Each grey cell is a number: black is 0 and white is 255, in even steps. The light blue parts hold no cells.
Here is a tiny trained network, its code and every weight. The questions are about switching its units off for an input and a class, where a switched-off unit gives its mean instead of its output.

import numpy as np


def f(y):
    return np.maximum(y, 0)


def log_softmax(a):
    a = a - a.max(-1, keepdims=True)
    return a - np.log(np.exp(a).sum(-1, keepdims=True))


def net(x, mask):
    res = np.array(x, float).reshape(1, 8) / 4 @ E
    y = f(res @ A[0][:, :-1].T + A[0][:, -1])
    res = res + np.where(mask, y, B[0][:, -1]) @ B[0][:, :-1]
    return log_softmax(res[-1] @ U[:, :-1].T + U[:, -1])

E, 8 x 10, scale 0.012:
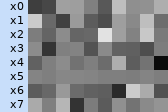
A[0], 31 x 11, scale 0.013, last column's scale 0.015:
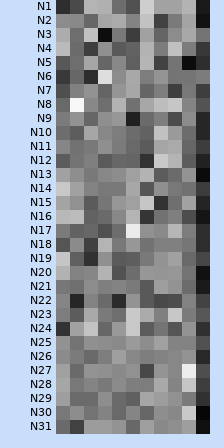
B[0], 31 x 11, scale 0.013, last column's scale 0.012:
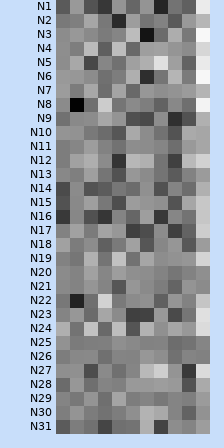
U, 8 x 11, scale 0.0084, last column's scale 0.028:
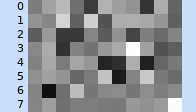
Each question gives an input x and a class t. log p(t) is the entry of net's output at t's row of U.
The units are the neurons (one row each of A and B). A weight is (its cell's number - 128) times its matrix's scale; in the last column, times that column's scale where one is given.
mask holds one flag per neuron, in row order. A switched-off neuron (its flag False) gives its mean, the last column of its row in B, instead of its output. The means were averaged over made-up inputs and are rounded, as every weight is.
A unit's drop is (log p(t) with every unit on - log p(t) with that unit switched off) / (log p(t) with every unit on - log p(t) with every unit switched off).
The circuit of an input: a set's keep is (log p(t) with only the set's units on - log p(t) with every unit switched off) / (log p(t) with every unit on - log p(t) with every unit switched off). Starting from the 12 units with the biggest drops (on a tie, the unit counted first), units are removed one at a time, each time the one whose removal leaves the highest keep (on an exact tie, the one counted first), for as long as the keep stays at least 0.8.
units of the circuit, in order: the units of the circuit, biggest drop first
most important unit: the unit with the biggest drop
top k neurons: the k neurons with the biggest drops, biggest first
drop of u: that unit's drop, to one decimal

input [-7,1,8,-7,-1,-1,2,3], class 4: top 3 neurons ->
(N17, N23, N1)
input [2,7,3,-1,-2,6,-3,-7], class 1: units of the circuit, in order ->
(N4)
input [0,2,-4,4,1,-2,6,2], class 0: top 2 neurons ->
(N12, N8)
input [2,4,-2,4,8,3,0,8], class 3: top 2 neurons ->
(N5, N6)
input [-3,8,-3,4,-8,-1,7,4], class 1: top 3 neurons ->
(N19, N4, N5)
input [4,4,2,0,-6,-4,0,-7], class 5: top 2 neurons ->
(N6, N5)
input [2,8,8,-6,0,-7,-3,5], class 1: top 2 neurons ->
(N4, N19)
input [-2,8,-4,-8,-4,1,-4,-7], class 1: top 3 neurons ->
(N4, N19, N3)
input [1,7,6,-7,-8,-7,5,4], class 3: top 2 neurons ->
(N27, N28)
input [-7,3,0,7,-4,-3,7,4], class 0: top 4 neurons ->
(N12, N8, N1, N11)
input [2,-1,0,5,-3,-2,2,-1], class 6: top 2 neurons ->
(N22, N5)
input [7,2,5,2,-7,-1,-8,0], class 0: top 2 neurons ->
(N2, N15)
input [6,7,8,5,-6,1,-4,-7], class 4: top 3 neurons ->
(N23, N17, N24)
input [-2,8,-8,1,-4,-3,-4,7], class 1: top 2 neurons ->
(N19, N4)
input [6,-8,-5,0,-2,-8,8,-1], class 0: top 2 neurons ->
(N12, N10)
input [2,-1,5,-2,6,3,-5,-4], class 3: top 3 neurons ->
(N5, N12, N3)
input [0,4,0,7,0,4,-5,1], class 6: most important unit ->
N22
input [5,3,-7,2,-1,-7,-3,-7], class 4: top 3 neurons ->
(N9, N3, N5)
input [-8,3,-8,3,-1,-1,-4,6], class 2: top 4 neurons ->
(N16, N14, N23, N17)
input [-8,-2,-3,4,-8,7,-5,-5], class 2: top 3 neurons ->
(N16, N14, N5)
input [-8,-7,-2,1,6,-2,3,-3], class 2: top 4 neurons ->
(N16, N4, N19, N14)
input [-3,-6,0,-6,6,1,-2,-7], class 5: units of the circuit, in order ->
(N6)
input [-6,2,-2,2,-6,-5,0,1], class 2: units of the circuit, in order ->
(N16, N14)
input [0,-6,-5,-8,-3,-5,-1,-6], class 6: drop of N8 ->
1.1
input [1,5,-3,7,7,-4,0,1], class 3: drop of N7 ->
0.0
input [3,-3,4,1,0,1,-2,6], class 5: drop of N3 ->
1.2
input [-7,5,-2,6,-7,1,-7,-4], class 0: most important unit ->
N15
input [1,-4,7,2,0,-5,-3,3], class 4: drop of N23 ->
0.1
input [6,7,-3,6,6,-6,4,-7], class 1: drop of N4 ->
0.4
